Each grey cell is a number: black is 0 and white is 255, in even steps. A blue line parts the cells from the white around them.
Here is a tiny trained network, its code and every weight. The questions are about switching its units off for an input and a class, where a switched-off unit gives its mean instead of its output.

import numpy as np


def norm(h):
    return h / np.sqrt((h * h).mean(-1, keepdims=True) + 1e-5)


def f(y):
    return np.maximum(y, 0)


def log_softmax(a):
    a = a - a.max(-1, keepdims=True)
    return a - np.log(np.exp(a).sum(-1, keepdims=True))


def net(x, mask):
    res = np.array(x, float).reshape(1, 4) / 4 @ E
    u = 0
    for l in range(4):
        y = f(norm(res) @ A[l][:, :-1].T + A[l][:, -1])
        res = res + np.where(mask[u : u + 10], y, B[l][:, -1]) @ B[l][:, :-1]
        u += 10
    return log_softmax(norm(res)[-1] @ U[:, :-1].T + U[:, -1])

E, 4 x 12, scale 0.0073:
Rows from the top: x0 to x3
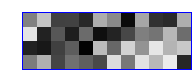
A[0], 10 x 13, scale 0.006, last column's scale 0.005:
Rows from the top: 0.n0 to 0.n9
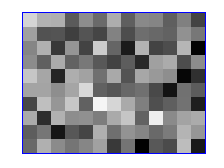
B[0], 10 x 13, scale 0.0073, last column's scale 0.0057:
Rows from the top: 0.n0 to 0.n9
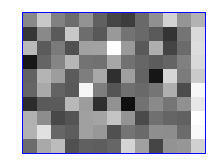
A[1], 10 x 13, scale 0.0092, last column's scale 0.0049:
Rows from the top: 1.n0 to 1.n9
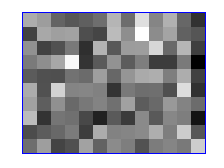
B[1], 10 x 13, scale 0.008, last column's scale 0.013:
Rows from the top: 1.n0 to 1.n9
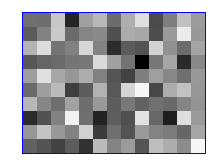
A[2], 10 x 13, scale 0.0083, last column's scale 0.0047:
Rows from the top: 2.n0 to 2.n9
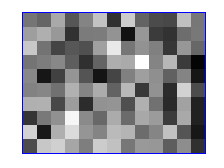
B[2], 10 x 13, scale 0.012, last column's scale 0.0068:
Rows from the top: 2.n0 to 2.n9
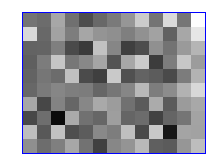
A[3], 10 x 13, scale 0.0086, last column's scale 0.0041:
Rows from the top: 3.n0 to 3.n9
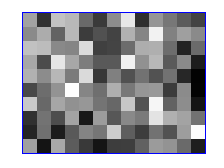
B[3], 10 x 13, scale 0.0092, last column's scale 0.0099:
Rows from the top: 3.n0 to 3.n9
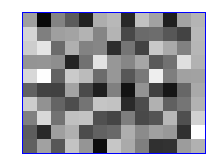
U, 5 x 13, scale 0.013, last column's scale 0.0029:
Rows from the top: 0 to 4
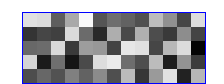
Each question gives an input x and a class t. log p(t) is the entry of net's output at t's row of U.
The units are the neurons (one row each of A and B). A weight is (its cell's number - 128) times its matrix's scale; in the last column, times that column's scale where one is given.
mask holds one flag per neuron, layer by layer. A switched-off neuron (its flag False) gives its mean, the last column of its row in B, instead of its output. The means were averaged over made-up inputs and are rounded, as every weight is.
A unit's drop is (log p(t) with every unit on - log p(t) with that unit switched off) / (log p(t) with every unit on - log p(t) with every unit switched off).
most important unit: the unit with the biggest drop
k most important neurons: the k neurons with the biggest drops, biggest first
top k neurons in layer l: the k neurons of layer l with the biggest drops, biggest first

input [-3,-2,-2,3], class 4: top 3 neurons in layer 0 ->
0.n4, 0.n2, 0.n9
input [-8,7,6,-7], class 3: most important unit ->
0.n7
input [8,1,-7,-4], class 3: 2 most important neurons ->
0.n2, 1.n2
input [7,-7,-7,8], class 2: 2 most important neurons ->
1.n1, 1.n0
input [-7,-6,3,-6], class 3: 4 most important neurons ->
0.n7, 2.n8, 1.n7, 0.n1
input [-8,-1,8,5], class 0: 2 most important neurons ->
1.n2, 1.n4
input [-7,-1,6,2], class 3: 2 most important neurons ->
0.n7, 2.n8
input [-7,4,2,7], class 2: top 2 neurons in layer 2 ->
2.n3, 2.n1
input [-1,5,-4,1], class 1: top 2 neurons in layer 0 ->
0.n8, 0.n7
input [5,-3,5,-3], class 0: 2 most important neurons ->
1.n2, 0.n7
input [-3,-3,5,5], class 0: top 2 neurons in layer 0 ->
0.n9, 0.n5
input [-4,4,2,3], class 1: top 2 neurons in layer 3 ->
3.n9, 3.n7
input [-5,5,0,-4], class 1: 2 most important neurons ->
0.n2, 2.n4
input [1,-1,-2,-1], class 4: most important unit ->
1.n9
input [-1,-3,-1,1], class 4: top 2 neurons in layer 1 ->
1.n3, 1.n7
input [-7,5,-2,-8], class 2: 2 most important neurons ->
1.n5, 2.n0
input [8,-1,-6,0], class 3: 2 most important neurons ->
0.n2, 2.n2
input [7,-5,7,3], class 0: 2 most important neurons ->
1.n2, 0.n7
